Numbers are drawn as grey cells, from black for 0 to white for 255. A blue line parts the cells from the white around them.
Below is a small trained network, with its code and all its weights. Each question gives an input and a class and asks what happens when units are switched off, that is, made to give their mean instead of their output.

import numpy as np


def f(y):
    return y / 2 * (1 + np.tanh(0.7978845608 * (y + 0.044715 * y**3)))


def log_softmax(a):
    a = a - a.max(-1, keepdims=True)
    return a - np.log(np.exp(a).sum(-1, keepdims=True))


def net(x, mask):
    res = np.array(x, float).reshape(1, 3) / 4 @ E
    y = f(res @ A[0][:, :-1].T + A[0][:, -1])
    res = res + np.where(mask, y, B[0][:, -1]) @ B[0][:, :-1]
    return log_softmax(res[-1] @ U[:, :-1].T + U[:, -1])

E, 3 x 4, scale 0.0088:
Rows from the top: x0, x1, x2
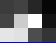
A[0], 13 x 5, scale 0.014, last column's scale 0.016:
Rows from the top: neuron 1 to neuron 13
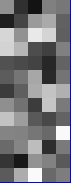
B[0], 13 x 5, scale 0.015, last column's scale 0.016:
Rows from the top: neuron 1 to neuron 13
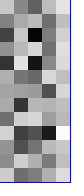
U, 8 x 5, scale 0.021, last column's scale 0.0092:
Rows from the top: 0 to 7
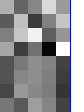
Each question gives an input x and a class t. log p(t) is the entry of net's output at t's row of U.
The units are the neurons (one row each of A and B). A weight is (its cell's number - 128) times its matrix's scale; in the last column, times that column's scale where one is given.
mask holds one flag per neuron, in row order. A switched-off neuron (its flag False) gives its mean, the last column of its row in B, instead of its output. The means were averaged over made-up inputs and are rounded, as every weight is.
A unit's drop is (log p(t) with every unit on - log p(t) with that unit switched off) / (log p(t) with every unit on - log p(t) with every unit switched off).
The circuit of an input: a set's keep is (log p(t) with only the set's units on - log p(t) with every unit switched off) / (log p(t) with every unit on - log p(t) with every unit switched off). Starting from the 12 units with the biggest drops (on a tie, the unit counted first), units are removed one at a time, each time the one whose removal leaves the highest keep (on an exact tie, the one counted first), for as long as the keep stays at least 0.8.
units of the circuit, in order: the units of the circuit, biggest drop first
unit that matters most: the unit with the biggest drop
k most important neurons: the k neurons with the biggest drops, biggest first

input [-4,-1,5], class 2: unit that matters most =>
neuron 5
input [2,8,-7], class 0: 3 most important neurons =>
[neuron 6; neuron 13; neuron 11]
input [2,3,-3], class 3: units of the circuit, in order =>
[neuron 1; neuron 9]
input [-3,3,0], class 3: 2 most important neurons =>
[neuron 5; neuron 1]
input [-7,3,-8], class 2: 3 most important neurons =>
[neuron 7; neuron 2; neuron 5]
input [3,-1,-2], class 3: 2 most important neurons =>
[neuron 3; neuron 9]
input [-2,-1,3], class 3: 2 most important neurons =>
[neuron 5; neuron 12]
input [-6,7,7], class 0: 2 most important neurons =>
[neuron 13; neuron 11]
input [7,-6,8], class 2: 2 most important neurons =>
[neuron 4; neuron 9]
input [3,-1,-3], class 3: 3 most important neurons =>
[neuron 3; neuron 4; neuron 9]
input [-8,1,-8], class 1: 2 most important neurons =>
[neuron 3; neuron 4]
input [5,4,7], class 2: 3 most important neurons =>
[neuron 4; neuron 9; neuron 3]
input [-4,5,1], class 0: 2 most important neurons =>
[neuron 13; neuron 5]
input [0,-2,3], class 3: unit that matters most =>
neuron 12
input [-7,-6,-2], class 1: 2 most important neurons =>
[neuron 3; neuron 13]
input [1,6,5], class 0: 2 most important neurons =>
[neuron 11; neuron 6]
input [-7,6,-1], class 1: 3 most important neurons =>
[neuron 3; neuron 8; neuron 1]
